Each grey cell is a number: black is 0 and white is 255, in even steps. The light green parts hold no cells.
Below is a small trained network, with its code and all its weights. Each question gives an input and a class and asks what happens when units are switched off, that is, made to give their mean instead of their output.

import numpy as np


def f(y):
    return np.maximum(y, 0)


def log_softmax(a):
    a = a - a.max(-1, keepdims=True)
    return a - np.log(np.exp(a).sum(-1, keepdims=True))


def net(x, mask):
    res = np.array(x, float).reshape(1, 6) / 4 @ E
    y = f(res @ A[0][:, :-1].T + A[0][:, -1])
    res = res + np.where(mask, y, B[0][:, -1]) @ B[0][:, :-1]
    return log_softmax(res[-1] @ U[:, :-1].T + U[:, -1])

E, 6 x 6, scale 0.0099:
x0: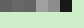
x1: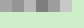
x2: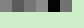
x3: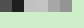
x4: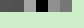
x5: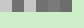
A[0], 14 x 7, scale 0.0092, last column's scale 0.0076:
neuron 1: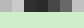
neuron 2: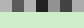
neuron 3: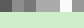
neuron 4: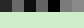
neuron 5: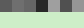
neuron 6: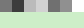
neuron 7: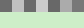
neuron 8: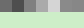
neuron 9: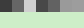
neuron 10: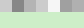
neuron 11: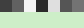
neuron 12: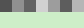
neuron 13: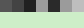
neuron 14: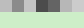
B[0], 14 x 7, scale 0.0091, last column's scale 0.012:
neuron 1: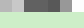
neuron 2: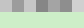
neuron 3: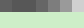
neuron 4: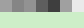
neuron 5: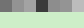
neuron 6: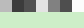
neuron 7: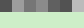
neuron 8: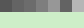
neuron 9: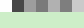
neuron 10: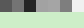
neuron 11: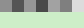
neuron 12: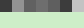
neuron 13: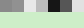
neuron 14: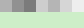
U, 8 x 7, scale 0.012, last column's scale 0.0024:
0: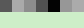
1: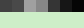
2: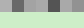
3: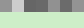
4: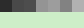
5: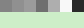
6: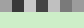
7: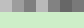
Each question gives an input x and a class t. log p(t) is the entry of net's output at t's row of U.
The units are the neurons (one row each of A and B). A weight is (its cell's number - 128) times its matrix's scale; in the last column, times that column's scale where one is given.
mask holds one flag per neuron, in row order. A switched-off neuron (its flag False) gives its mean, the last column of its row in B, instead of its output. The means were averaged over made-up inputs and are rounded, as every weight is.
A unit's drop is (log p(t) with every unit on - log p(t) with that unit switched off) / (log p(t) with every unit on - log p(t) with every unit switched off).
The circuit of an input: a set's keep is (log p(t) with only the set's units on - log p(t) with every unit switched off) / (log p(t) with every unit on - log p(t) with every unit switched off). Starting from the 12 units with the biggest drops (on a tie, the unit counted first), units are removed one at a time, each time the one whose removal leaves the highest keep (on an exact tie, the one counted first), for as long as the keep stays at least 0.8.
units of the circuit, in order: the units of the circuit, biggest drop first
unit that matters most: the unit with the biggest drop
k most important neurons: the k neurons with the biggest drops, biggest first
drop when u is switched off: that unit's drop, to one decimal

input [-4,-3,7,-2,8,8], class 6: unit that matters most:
neuron 9
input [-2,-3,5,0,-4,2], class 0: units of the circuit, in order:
[neuron 9; neuron 14]
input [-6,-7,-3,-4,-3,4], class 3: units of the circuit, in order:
[neuron 6; neuron 13]
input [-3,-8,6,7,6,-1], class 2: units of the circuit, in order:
[neuron 9; neuron 4]
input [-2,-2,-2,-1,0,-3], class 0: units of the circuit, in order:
[neuron 6; neuron 14]
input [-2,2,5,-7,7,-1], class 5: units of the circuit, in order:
[neuron 14; neuron 2; neuron 6]
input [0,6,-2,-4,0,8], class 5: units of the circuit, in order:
[neuron 6; neuron 14]
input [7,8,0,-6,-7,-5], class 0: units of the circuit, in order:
[neuron 6; neuron 14; neuron 9]
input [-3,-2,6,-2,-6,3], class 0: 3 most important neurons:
[neuron 9; neuron 2; neuron 7]
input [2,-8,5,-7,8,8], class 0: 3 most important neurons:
[neuron 1; neuron 4; neuron 6]
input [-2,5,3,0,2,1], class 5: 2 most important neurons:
[neuron 13; neuron 14]
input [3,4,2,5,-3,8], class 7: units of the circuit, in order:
[neuron 6; neuron 10]
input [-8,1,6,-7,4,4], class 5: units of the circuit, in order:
[neuron 14; neuron 6]
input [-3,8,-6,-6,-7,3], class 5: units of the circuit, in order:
[neuron 6]
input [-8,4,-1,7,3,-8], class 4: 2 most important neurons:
[neuron 3; neuron 2]
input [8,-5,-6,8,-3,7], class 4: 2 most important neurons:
[neuron 10; neuron 13]
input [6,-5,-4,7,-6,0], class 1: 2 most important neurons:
[neuron 12; neuron 14]
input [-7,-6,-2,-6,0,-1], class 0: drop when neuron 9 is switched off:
0.1
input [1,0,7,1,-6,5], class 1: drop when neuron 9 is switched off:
0.2
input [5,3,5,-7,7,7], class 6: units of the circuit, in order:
[neuron 2]
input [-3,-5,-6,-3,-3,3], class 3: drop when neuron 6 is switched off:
0.3
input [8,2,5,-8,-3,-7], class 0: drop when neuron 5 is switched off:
0.0
